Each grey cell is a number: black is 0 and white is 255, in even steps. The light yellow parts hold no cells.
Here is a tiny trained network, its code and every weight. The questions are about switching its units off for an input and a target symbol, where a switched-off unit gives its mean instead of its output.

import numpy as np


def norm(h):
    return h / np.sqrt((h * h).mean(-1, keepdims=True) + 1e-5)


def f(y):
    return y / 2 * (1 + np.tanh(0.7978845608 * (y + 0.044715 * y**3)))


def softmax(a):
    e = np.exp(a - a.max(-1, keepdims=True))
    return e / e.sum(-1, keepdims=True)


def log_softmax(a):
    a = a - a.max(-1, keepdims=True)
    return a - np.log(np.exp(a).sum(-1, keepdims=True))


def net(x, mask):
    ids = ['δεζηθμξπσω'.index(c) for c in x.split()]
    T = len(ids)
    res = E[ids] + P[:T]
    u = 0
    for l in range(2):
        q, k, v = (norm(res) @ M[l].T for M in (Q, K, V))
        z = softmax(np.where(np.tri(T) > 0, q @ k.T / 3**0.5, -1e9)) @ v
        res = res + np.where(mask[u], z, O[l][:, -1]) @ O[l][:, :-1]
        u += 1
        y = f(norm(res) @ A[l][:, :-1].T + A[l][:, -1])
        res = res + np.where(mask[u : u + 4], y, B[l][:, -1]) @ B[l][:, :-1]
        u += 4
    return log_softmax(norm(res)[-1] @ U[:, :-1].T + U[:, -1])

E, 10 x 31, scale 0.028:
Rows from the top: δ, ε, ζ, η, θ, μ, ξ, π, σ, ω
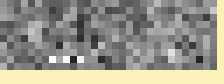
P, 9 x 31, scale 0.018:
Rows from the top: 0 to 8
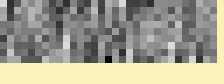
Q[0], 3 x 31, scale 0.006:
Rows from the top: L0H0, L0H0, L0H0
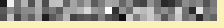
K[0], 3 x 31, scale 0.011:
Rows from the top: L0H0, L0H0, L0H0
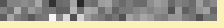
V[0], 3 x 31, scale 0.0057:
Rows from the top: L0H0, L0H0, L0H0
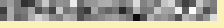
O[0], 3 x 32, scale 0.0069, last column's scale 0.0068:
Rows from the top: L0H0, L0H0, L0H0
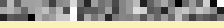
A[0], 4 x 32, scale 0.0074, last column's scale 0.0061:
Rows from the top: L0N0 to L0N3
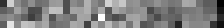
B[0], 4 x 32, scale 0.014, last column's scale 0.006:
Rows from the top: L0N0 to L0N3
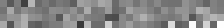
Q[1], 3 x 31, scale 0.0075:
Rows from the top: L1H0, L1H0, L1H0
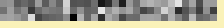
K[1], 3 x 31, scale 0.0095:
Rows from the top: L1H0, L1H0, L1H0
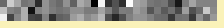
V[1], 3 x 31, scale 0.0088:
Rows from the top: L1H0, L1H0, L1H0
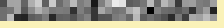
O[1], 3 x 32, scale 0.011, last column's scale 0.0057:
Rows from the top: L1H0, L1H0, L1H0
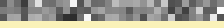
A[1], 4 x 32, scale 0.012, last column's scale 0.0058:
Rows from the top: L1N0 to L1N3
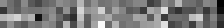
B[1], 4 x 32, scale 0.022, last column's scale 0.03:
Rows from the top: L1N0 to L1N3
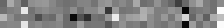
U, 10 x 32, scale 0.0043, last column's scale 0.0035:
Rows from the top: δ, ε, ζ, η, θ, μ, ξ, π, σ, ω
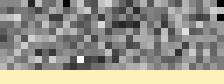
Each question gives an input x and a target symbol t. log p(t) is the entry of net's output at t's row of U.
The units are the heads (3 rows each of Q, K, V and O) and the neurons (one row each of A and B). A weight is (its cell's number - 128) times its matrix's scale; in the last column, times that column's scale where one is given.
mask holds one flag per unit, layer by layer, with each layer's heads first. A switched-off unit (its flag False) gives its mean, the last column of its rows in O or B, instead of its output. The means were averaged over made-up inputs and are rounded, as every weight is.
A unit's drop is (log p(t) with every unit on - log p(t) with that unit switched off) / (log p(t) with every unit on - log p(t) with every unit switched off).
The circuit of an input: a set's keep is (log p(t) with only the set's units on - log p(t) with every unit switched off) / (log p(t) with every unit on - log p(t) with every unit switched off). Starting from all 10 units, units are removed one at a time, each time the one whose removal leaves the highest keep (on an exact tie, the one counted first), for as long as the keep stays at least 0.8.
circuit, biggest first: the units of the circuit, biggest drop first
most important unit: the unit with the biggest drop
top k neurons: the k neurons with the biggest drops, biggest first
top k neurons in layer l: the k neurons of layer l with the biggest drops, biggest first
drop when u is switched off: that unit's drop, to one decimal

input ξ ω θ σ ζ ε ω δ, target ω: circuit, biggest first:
L1H0; L1N2
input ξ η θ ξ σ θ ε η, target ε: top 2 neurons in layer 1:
L1N1; L1N3
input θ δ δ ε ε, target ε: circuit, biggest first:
L1H0; L1N1; L1N3
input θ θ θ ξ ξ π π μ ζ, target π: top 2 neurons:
L0N3; L1N1
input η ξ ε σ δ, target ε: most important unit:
L1H0
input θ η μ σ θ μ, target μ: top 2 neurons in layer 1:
L1N3; L1N1
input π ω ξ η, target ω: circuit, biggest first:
L0H0; L1N2
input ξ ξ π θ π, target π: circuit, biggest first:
L0H0; L1N1; L0N3
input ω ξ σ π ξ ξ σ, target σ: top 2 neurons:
L1N1; L0N2
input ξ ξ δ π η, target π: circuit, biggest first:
L0H0; L0N3; L1N1
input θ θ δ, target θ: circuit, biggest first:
L0H0; L1H0; L1N3
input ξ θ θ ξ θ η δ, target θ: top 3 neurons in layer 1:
L1N3; L1N1; L1N2
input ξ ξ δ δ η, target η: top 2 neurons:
L1N3; L1N1
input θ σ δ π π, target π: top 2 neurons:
L1N1; L1N0
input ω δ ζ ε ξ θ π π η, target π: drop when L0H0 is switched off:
1.1
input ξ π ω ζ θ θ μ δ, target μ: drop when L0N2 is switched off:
0.0
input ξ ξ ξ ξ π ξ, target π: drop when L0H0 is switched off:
1.1
